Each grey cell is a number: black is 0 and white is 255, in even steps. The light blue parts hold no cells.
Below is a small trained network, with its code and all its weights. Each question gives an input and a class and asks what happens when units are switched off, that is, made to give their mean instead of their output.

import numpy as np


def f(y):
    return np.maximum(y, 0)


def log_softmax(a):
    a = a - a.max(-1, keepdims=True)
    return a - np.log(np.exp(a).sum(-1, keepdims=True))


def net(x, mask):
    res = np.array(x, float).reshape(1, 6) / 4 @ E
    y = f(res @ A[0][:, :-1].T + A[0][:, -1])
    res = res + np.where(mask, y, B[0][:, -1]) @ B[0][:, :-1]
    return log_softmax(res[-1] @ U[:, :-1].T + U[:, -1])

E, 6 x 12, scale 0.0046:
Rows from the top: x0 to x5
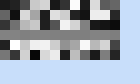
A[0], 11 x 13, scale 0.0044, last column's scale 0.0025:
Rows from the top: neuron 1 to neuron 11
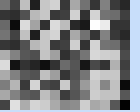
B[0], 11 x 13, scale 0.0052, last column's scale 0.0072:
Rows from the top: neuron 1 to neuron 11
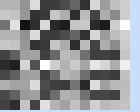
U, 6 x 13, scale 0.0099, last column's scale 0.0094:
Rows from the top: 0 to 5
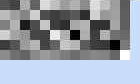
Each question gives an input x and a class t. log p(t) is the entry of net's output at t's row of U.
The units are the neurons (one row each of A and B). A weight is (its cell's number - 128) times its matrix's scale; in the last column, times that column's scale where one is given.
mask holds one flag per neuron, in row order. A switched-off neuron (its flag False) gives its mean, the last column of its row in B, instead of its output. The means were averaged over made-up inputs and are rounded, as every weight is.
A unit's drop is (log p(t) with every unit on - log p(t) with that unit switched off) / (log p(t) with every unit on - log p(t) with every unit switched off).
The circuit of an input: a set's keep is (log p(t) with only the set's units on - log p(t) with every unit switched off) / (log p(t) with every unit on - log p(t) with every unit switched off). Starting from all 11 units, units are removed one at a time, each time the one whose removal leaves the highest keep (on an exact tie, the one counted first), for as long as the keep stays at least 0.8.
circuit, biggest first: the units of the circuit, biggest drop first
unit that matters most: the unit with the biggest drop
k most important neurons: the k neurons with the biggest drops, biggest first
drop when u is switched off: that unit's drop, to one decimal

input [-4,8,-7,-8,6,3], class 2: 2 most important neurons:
neuron 3; neuron 7
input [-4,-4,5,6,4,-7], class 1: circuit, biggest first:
neuron 9
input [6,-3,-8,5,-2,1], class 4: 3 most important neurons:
neuron 6; neuron 8; neuron 10
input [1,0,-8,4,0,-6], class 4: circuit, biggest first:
neuron 6; neuron 8; neuron 10
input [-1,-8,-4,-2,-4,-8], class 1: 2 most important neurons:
neuron 9; neuron 3
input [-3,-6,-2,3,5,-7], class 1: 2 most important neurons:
neuron 9; neuron 3
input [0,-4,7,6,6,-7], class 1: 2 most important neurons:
neuron 9; neuron 7
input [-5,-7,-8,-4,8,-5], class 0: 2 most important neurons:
neuron 11; neuron 3
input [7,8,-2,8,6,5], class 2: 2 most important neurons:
neuron 3; neuron 7
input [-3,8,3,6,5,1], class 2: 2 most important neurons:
neuron 3; neuron 7
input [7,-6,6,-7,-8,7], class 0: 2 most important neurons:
neuron 7; neuron 3
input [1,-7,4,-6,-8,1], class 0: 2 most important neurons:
neuron 7; neuron 3
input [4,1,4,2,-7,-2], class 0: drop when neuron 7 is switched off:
0.8
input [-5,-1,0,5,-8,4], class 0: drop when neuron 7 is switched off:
0.8
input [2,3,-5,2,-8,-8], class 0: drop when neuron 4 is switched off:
0.1
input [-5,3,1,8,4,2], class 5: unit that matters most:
neuron 7
